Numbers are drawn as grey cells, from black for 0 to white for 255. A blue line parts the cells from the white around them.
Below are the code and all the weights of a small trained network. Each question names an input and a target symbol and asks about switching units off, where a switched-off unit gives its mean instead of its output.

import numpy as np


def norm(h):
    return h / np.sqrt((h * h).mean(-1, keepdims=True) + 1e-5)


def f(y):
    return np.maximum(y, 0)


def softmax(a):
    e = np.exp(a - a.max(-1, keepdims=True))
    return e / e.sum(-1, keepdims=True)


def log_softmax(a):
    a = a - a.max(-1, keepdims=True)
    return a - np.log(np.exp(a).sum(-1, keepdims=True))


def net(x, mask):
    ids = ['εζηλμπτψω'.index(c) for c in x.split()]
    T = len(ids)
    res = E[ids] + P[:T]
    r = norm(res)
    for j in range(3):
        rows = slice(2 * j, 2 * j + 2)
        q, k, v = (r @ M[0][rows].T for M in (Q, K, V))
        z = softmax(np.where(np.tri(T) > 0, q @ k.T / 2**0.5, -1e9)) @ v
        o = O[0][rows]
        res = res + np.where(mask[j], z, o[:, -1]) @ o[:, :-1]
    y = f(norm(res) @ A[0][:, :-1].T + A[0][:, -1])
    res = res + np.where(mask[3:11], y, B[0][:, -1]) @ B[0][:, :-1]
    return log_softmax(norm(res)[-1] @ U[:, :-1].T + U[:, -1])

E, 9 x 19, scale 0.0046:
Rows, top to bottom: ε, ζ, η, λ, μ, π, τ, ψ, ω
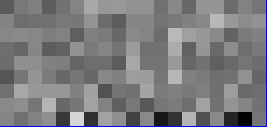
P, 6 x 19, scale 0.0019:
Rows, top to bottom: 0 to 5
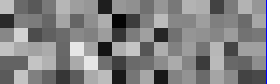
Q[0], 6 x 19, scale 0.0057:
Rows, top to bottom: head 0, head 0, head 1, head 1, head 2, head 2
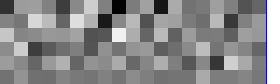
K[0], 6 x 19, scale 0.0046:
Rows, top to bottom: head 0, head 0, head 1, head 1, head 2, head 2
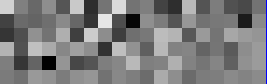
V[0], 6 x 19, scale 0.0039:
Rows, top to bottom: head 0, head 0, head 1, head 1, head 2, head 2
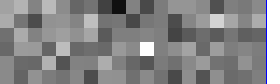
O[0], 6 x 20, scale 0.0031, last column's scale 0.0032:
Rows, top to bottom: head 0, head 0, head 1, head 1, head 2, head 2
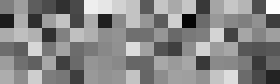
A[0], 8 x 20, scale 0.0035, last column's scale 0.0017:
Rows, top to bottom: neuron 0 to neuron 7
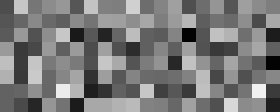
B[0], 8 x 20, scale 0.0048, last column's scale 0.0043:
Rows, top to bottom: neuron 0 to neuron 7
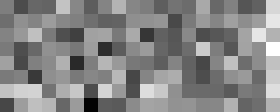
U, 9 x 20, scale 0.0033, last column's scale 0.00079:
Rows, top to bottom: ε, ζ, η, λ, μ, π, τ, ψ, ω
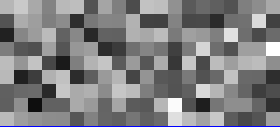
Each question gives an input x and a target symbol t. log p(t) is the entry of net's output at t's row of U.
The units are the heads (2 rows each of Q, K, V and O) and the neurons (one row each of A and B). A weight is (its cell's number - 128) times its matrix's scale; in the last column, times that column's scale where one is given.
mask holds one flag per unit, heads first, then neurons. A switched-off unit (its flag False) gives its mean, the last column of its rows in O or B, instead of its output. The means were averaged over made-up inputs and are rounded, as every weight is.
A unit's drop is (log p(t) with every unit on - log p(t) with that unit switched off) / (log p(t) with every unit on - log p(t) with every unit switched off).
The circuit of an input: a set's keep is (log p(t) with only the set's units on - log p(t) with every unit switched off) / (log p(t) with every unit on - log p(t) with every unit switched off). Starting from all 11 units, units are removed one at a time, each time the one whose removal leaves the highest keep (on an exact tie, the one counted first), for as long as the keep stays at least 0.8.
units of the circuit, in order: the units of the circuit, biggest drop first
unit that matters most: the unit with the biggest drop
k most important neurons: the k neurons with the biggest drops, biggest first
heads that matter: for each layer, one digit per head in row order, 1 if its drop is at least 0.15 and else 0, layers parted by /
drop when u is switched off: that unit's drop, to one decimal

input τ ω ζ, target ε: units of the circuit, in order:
(head 0; neuron 6)
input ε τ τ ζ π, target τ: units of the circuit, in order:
(head 1; neuron 0; head 0)
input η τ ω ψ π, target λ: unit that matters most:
head 2
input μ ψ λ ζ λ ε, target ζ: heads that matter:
100
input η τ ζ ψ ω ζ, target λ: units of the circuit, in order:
(head 2; neuron 3; head 0)
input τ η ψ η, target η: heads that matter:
110
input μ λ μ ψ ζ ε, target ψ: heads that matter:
110
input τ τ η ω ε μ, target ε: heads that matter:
101
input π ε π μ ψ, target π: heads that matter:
110
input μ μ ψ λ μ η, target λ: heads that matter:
000
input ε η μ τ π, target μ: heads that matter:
100
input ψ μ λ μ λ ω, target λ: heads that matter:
001
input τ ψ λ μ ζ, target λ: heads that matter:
000
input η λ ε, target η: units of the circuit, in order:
(neuron 7; head 1)
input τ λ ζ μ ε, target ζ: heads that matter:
100
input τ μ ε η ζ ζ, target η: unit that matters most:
neuron 7
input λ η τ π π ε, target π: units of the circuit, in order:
(head 0; neuron 4; neuron 5)
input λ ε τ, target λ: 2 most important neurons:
(neuron 6; neuron 3)
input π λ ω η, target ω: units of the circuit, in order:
(head 2; head 0; neuron 1)
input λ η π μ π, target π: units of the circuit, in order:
(head 0; neuron 4; head 1)
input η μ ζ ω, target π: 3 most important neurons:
(neuron 4; neuron 5; neuron 6)
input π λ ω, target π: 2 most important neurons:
(neuron 4; neuron 5)
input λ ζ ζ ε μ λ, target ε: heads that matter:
100
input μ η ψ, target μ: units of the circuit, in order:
(head 0)
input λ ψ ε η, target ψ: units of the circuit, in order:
(head 0; head 1)
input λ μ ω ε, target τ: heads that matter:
101
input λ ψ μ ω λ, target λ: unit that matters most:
head 2
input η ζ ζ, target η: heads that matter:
000
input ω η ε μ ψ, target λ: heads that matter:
100
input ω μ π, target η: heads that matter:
001
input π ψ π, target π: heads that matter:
110
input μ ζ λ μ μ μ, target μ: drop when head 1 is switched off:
0.1
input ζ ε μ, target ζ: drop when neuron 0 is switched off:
0.1
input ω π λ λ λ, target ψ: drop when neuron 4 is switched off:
0.1
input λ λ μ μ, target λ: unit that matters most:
neuron 3
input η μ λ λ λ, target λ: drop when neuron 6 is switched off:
0.0
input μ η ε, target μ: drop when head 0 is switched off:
1.0
